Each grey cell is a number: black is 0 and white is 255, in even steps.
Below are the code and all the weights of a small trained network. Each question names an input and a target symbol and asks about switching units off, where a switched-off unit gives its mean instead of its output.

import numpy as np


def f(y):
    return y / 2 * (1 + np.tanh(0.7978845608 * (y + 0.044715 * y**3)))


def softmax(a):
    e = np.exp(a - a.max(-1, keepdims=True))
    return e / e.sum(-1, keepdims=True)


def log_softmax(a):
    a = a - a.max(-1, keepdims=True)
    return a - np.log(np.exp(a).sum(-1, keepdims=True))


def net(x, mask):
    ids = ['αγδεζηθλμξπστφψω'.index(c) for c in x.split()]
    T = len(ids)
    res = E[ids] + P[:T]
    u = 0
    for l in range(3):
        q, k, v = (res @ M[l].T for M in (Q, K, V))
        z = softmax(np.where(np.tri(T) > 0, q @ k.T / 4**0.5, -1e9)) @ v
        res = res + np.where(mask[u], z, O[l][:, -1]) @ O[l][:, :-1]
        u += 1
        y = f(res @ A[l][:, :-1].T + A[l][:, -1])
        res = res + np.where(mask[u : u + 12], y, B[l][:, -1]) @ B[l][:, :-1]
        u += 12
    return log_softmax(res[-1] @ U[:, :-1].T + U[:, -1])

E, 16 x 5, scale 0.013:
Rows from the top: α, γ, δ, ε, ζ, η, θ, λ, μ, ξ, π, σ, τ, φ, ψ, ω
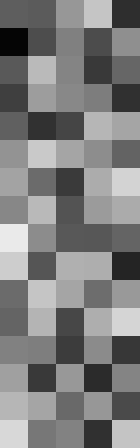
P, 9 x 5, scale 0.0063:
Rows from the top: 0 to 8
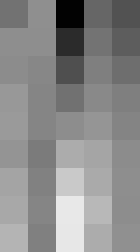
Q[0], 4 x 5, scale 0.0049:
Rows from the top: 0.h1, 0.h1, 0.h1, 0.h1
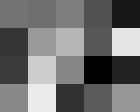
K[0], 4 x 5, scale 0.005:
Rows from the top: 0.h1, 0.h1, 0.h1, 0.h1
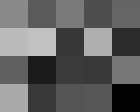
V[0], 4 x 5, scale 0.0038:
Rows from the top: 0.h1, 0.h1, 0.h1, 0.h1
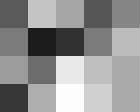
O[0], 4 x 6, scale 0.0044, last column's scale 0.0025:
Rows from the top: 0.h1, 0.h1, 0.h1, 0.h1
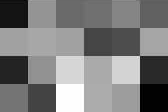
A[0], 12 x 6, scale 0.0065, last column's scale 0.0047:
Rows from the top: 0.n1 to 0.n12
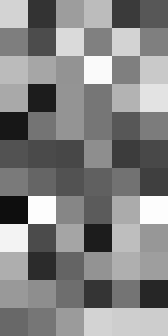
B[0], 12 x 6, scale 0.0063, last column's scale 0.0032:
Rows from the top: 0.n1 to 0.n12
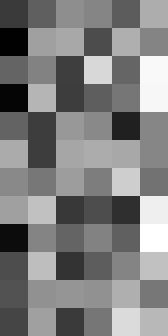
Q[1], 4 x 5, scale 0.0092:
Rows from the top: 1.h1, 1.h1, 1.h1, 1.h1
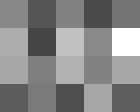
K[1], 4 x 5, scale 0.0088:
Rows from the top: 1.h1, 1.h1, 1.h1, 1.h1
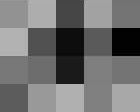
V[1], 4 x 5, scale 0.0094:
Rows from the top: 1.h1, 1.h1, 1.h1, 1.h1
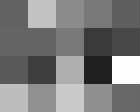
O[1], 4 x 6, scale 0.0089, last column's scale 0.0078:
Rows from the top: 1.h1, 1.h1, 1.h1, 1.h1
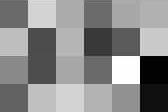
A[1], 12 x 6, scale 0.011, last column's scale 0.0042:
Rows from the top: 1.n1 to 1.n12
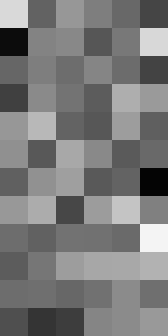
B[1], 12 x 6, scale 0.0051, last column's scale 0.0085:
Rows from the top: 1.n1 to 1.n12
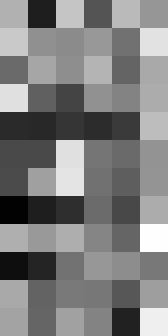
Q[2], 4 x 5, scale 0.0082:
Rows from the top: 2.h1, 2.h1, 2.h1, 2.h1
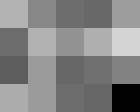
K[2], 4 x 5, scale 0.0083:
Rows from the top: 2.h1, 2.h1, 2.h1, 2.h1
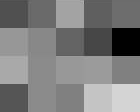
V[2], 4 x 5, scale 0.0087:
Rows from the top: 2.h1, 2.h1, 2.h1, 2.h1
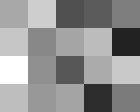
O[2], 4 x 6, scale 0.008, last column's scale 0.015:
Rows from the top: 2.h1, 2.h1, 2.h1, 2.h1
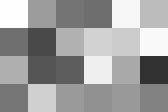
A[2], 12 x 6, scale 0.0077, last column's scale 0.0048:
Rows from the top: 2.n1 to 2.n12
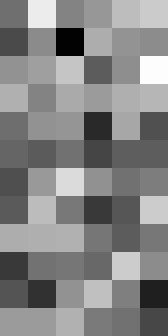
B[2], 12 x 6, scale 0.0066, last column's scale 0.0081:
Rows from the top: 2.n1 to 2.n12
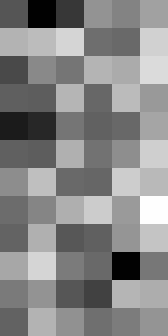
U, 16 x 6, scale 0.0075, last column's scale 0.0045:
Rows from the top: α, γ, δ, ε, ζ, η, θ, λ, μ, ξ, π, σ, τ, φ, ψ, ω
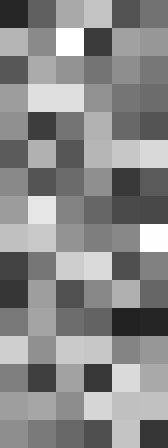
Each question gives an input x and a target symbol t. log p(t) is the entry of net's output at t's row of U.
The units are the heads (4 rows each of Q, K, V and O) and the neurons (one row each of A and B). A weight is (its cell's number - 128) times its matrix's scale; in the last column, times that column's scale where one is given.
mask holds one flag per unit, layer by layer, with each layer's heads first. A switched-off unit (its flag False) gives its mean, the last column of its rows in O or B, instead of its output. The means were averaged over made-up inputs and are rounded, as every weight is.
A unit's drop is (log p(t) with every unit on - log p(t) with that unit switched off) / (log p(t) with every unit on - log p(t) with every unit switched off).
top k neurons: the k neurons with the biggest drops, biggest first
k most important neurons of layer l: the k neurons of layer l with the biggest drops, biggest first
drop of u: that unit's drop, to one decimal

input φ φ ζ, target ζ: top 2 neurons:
(1.n12 0.n9)
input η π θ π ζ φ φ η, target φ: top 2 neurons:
(0.n8 0.n2)
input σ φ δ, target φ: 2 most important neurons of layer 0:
(0.n8 0.n9)
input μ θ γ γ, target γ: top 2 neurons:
(0.n3 0.n10)
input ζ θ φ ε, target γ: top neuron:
(0.n8)
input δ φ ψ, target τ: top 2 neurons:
(0.n8 0.n4)
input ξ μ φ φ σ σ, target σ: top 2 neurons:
(1.n8 1.n5)
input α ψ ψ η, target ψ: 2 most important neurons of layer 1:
(1.n8 1.n5)
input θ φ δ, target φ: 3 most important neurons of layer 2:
(2.n5 2.n2 2.n6)
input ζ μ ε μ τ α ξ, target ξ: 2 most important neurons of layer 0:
(0.n1 0.n3)
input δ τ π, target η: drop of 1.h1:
0.5
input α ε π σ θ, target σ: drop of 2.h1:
0.2
